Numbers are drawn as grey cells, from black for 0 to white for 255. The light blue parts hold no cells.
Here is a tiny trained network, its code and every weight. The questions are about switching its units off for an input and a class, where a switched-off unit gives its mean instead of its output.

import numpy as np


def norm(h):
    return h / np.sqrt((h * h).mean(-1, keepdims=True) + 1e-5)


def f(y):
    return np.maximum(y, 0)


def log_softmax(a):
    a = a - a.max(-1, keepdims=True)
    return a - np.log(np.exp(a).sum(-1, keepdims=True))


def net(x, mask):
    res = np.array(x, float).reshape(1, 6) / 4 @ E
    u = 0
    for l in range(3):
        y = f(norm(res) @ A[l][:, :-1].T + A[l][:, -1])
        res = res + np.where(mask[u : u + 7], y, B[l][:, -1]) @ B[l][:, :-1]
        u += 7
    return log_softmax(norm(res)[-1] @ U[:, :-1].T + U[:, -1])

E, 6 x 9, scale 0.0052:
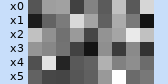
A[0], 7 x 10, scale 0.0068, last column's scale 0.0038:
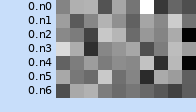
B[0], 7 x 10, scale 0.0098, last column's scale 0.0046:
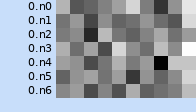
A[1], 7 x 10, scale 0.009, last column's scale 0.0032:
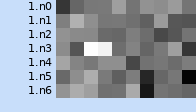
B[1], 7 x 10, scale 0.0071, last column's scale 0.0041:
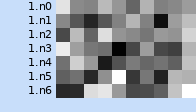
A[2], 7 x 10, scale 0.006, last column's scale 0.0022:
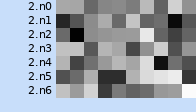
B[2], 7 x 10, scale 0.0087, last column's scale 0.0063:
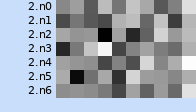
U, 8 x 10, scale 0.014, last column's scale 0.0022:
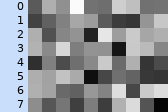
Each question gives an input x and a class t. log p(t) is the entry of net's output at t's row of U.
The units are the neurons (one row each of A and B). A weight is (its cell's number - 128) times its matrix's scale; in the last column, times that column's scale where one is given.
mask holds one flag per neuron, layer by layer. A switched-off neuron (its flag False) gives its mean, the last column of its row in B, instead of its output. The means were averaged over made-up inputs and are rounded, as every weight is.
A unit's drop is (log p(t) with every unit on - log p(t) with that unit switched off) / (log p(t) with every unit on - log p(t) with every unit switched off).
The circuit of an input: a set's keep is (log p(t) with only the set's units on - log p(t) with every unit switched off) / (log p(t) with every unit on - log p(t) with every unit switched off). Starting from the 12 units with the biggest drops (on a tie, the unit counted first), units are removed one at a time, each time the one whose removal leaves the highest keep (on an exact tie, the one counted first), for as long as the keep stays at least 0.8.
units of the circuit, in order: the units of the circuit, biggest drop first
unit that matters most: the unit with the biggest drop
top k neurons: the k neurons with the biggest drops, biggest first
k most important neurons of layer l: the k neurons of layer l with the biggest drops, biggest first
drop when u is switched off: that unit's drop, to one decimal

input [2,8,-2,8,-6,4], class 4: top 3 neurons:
[2.n1; 0.n6; 1.n2]
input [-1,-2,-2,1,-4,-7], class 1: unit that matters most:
1.n5
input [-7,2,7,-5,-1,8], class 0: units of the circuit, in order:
[2.n3; 0.n0]
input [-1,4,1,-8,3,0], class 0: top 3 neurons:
[0.n2; 2.n3; 1.n1]
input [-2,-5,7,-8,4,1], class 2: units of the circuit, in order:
[2.n5; 0.n4]
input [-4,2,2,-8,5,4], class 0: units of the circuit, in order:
[0.n2; 2.n3]
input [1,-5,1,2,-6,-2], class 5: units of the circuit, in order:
[1.n3; 0.n4]
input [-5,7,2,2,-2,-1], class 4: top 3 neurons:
[2.n1; 0.n6; 2.n4]
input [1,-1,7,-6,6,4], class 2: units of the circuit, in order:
[2.n5; 1.n5]
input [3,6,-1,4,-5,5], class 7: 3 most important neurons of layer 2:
[2.n2; 2.n1; 2.n0]
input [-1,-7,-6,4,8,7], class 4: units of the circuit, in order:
[2.n4; 0.n4]
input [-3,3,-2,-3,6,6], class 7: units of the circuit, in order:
[2.n2; 0.n4]
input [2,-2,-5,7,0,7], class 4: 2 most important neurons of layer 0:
[0.n4; 0.n3]
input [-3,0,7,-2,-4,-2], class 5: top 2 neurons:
[1.n4; 0.n5]
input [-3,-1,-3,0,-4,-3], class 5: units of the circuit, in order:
[1.n3]
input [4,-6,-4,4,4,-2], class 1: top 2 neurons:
[1.n6; 1.n5]
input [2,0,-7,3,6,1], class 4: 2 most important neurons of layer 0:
[0.n5; 0.n4]
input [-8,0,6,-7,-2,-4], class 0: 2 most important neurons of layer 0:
[0.n2; 0.n1]
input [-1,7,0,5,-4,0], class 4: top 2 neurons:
[2.n1; 0.n6]
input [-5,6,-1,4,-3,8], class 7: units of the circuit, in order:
[2.n2]
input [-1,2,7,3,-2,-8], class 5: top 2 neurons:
[1.n3; 0.n5]
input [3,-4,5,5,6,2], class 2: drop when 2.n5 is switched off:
0.1
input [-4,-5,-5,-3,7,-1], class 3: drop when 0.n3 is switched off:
0.6
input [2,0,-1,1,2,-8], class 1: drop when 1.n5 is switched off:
0.1
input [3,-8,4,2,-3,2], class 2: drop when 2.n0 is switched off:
0.0
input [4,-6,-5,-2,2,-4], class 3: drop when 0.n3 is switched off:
0.3
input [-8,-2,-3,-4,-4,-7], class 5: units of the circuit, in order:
[1.n3]
